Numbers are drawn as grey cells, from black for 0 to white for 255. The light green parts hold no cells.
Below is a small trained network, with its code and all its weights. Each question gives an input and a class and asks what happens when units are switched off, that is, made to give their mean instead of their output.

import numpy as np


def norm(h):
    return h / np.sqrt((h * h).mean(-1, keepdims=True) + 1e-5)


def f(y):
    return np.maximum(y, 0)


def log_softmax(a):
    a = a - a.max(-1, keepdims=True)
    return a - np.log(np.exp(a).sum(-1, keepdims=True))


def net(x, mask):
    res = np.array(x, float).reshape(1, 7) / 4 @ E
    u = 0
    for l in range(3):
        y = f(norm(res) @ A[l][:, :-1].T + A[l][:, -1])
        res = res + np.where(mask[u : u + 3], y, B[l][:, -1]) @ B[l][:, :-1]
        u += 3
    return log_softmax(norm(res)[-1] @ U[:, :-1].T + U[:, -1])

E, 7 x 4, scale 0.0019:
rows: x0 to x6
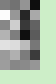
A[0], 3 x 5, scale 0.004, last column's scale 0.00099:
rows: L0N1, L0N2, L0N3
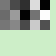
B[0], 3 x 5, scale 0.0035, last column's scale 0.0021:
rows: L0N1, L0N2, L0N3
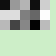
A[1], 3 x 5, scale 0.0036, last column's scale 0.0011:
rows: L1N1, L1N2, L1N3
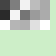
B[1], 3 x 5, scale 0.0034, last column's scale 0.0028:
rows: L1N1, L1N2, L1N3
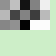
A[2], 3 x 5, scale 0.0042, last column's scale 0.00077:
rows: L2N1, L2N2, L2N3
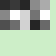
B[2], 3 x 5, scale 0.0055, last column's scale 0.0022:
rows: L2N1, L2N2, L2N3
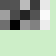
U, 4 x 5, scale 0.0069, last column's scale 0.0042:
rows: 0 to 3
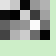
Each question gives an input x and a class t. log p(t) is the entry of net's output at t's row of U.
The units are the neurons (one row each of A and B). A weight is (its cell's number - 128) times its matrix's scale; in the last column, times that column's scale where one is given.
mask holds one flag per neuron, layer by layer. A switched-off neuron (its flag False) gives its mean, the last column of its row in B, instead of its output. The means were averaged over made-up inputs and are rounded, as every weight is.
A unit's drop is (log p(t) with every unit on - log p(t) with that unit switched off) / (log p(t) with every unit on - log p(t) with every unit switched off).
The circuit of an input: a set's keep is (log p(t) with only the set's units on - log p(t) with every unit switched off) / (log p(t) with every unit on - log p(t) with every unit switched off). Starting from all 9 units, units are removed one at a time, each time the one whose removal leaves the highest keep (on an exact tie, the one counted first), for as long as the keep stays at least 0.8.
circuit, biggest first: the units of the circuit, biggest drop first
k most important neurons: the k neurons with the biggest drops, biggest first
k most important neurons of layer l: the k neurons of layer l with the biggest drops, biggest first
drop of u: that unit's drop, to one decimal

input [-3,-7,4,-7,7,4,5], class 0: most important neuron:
(L2N2)
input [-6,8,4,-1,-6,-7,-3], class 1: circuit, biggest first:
(L0N1, L2N1)
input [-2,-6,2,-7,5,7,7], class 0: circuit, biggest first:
(L2N2, L2N1)
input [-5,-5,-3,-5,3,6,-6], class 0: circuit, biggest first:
(L2N2, L1N1)
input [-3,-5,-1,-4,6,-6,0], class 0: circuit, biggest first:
(L1N1, L2N2)
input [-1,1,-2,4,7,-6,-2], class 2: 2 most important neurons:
(L1N3, L2N2)
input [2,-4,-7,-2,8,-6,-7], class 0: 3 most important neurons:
(L1N1, L2N2, L0N1)
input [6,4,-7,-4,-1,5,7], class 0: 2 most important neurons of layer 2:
(L2N1, L2N3)
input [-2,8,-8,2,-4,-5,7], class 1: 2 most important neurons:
(L0N1, L2N1)
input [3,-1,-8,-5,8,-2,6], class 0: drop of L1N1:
0.2
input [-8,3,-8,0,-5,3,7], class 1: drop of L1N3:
0.0
